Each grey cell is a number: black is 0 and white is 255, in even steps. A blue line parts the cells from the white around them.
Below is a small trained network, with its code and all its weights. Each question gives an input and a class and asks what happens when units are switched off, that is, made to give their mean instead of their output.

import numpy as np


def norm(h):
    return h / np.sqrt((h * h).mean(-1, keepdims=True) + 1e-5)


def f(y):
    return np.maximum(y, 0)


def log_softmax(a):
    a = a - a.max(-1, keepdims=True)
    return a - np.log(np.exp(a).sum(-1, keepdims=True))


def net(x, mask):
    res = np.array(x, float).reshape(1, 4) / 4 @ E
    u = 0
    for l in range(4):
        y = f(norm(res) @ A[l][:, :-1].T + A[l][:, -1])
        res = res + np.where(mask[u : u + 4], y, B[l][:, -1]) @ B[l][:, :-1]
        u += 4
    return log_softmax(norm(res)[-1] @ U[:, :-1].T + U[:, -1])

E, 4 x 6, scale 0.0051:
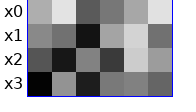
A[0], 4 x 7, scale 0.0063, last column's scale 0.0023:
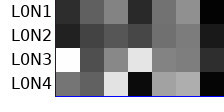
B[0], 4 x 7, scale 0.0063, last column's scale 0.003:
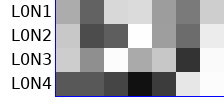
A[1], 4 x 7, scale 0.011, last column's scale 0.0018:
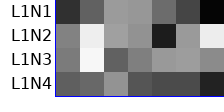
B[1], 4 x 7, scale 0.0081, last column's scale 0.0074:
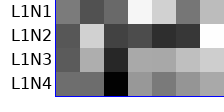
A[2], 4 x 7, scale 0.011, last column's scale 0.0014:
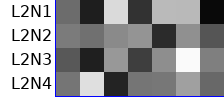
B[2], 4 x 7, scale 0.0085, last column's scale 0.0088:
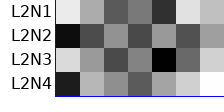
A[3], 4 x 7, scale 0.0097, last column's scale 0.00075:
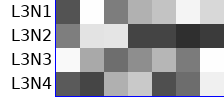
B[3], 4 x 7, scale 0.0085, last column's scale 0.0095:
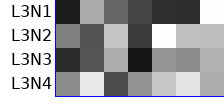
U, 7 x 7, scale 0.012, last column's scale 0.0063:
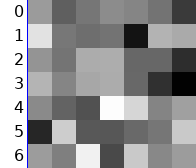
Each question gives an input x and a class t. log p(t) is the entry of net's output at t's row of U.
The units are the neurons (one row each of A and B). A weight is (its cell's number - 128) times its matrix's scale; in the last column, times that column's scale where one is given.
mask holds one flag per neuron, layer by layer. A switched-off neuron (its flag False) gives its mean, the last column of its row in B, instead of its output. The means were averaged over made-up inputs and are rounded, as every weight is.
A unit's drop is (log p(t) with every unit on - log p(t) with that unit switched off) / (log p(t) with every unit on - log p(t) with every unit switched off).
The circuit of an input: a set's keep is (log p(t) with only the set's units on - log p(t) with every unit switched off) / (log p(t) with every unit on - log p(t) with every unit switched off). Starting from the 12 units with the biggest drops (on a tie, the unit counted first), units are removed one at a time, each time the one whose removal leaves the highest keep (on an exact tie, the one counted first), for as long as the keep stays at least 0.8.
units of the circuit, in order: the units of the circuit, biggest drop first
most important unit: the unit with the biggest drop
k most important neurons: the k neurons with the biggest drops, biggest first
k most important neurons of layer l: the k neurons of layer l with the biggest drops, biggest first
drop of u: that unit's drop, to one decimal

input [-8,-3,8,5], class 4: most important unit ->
L1N1
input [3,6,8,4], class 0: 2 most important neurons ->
L1N2, L2N4
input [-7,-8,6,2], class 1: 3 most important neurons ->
L0N4, L1N2, L2N3
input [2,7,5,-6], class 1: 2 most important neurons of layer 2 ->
L2N1, L2N4
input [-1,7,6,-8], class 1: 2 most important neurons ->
L2N1, L1N2
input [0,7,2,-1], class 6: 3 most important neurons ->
L1N2, L1N3, L2N4
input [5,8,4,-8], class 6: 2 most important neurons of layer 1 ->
L1N2, L1N3
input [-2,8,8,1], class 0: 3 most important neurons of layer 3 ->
L3N3, L3N1, L3N4
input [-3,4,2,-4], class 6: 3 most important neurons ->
L0N3, L3N3, L2N4
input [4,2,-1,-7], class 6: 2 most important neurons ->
L0N3, L2N4
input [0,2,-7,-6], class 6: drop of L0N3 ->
0.7
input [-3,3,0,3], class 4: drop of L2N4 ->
0.2
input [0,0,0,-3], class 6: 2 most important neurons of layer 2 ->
L2N4, L2N3
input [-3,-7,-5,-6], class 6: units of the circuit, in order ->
L3N2
